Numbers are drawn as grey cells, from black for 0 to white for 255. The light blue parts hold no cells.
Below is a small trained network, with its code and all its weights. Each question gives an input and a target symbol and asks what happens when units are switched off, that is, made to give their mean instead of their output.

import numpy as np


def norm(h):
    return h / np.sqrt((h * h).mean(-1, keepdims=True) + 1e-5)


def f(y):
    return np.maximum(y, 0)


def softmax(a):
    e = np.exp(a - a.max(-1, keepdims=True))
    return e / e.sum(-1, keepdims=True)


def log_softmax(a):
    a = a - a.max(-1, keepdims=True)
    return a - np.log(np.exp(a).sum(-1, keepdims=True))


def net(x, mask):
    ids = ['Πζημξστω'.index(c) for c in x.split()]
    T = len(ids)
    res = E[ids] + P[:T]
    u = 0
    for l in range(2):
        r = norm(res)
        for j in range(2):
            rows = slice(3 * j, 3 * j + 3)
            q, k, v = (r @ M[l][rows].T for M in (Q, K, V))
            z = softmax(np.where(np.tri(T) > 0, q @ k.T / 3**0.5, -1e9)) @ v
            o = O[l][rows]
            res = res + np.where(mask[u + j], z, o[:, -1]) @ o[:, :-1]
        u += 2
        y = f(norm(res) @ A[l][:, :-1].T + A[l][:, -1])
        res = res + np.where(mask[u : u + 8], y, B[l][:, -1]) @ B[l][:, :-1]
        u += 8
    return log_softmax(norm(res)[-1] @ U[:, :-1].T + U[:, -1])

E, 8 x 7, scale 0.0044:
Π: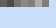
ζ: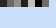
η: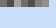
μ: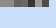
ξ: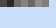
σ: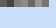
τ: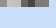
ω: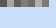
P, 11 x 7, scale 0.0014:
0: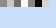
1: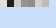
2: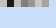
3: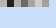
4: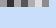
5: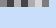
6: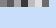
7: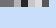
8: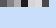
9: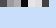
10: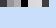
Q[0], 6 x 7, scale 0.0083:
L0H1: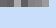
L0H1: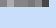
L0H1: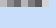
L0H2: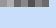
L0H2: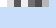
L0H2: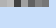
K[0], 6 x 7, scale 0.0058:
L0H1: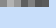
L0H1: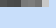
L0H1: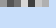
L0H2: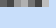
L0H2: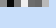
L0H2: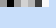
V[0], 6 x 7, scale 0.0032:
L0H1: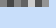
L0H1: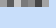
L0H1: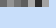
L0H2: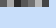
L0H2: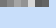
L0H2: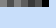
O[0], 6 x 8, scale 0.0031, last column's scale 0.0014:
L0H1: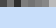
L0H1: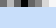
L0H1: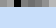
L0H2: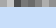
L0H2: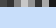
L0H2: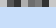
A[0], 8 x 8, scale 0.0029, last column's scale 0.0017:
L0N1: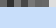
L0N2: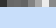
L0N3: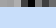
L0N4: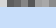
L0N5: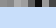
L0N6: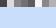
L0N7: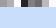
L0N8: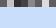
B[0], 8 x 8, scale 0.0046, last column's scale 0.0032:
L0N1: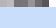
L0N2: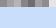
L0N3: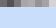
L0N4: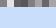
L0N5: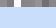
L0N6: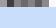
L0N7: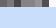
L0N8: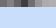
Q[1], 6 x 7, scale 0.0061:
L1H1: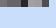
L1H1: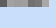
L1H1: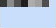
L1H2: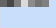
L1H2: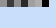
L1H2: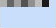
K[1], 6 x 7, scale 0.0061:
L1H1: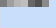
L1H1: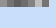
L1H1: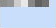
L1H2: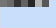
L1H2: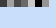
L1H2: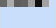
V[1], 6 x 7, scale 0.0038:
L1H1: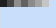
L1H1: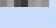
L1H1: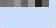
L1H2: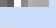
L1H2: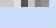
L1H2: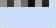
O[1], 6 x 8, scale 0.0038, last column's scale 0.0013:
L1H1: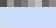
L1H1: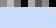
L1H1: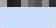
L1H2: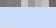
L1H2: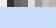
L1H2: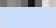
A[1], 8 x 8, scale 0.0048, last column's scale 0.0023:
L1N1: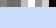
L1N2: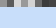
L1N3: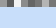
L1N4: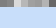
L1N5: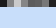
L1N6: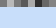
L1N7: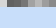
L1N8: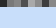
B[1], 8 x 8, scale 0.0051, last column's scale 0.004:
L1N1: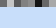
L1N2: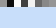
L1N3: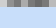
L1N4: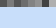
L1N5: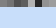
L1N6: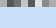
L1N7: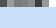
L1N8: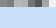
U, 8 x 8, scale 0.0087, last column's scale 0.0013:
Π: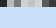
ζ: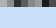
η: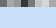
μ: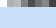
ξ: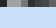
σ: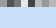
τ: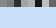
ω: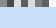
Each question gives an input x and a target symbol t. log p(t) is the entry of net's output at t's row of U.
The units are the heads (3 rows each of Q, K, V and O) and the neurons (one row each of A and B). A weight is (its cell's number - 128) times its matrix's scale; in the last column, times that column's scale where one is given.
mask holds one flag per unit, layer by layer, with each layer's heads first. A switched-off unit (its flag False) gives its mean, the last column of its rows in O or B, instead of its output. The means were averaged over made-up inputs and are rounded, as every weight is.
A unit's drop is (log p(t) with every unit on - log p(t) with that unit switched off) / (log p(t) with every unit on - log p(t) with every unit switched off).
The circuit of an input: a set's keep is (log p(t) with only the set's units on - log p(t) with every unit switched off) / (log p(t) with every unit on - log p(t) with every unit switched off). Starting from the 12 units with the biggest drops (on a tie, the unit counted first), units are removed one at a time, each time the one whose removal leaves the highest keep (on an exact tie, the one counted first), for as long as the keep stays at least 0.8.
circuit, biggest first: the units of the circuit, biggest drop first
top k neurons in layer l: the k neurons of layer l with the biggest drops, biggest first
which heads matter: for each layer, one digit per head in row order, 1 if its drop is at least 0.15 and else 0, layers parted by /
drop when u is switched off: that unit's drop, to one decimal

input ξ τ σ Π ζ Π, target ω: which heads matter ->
01 / 01
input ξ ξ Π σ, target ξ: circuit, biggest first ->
[L1H2]
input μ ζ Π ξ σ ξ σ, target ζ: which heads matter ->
01 / 01
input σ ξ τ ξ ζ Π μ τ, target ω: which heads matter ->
00 / 01
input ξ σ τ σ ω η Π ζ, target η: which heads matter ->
11 / 00
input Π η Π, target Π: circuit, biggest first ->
[L1H2; L0H2]
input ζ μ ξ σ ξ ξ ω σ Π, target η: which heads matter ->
11 / 00
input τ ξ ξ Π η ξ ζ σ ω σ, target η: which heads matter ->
01 / 00
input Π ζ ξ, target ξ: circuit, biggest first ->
[L0H1; L1H2]
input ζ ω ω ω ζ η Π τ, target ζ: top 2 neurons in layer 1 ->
[L1N6; L1N2]
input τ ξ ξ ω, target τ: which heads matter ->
10 / 01
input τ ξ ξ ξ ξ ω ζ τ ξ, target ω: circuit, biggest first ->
[L1H2; L0N7]
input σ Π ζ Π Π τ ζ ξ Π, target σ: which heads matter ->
11 / 10
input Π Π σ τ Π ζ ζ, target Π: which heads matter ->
11 / 10
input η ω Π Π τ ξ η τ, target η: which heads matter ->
11 / 11
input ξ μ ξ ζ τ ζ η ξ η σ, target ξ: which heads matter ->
11 / 11
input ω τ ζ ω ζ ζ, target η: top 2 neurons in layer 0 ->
[L0N8; L0N1]
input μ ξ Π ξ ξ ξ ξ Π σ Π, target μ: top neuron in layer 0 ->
[L0N7]
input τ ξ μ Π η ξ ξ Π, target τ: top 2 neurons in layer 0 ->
[L0N5; L0N1]
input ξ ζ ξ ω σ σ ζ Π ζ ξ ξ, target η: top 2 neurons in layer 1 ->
[L1N7; L1N1]
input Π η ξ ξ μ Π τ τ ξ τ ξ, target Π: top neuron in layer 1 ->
[L1N4]
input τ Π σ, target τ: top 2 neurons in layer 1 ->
[L1N1; L1N7]
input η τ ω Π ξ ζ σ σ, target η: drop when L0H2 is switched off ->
0.2
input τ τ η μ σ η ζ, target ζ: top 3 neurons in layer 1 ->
[L1N6; L1N7; L1N2]
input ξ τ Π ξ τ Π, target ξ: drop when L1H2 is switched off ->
0.9
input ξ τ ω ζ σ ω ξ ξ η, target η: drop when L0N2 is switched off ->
0.1
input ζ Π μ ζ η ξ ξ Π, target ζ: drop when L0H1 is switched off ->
0.2
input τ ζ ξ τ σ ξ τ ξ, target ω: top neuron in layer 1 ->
[L1N2]
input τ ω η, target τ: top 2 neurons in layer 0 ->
[L0N5; L0N3]
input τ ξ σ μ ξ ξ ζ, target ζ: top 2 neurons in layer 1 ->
[L1N6; L1N7]
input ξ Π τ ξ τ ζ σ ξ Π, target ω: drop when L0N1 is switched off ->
0.1
